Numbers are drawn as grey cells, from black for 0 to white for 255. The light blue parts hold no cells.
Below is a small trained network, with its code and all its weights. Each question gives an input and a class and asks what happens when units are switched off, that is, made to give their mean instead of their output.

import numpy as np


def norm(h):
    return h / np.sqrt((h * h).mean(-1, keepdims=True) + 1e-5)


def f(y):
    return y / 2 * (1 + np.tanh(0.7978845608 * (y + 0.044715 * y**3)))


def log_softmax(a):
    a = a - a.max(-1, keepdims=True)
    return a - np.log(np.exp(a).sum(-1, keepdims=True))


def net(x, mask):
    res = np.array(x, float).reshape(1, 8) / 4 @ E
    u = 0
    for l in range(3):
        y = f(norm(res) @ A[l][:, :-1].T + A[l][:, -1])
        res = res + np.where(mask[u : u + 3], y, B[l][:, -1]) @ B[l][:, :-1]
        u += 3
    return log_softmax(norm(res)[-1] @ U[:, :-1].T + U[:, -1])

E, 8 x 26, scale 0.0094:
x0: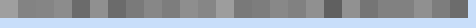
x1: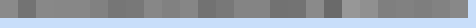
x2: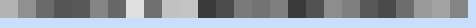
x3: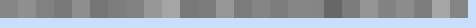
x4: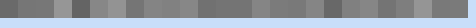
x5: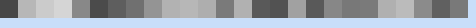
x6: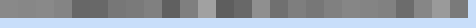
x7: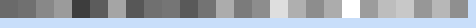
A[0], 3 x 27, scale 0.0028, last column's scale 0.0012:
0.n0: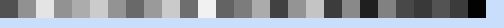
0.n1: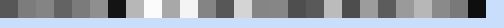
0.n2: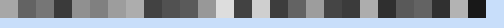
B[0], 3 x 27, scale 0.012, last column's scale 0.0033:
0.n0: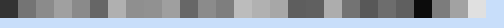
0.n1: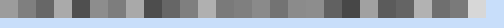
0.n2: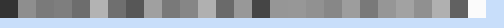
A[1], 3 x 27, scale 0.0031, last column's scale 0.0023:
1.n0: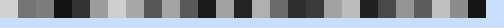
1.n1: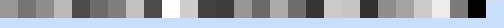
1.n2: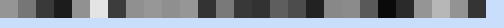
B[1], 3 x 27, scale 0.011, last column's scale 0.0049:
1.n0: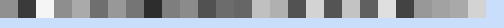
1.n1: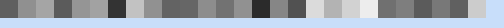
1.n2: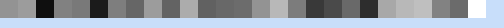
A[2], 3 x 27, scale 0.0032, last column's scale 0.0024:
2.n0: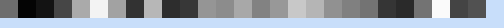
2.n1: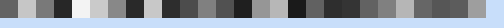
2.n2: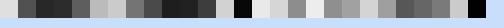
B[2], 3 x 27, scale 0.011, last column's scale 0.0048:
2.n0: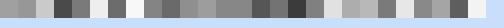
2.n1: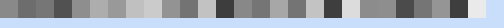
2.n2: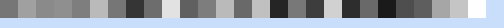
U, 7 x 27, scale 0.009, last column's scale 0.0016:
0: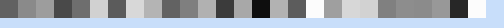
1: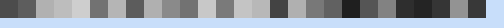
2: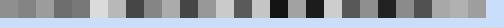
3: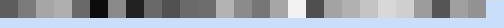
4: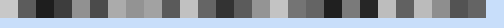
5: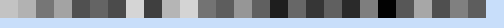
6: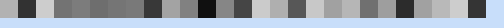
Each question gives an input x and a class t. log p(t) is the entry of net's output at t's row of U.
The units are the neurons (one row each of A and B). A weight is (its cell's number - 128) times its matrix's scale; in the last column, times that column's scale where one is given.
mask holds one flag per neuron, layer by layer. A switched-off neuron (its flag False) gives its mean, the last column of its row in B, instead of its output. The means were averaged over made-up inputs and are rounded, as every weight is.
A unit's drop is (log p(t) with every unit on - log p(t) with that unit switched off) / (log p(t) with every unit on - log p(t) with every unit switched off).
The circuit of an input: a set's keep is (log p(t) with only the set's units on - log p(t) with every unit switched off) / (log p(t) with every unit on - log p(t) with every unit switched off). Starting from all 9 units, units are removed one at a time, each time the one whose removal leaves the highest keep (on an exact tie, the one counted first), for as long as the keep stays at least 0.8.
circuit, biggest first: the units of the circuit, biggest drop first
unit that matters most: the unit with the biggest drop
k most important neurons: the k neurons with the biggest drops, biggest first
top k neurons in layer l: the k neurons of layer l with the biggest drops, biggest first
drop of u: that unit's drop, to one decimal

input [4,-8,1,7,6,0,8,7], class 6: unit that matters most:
0.n2
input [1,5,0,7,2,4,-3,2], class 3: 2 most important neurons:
[2.n1, 2.n0]
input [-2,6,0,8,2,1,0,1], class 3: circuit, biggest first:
[2.n1, 2.n0]
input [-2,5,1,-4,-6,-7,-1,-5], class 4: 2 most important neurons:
[1.n2, 1.n1]
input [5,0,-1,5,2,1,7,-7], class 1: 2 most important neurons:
[0.n0, 1.n1]
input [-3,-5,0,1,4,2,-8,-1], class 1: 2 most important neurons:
[2.n0, 1.n2]
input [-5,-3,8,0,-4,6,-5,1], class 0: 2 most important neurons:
[1.n1, 2.n2]
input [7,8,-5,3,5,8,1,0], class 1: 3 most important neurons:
[0.n0, 1.n2, 2.n0]
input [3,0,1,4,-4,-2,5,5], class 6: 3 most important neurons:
[1.n0, 0.n2, 0.n1]
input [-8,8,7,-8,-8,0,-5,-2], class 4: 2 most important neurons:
[1.n2, 2.n2]
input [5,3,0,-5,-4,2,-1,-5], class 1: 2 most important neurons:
[0.n0, 2.n0]
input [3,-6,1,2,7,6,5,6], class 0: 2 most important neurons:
[1.n1, 1.n2]
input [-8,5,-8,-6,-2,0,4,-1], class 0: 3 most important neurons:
[2.n2, 2.n0, 1.n0]
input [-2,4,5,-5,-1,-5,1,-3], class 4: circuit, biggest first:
[1.n2]
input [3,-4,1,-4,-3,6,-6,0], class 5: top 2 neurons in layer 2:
[2.n1, 2.n0]
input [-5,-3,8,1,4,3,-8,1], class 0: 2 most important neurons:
[1.n1, 2.n2]
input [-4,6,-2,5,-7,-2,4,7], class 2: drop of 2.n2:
0.3
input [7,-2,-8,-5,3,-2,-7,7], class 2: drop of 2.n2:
0.4
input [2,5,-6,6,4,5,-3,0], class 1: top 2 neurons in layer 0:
[0.n0, 0.n2]
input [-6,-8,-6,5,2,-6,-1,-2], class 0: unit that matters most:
0.n2
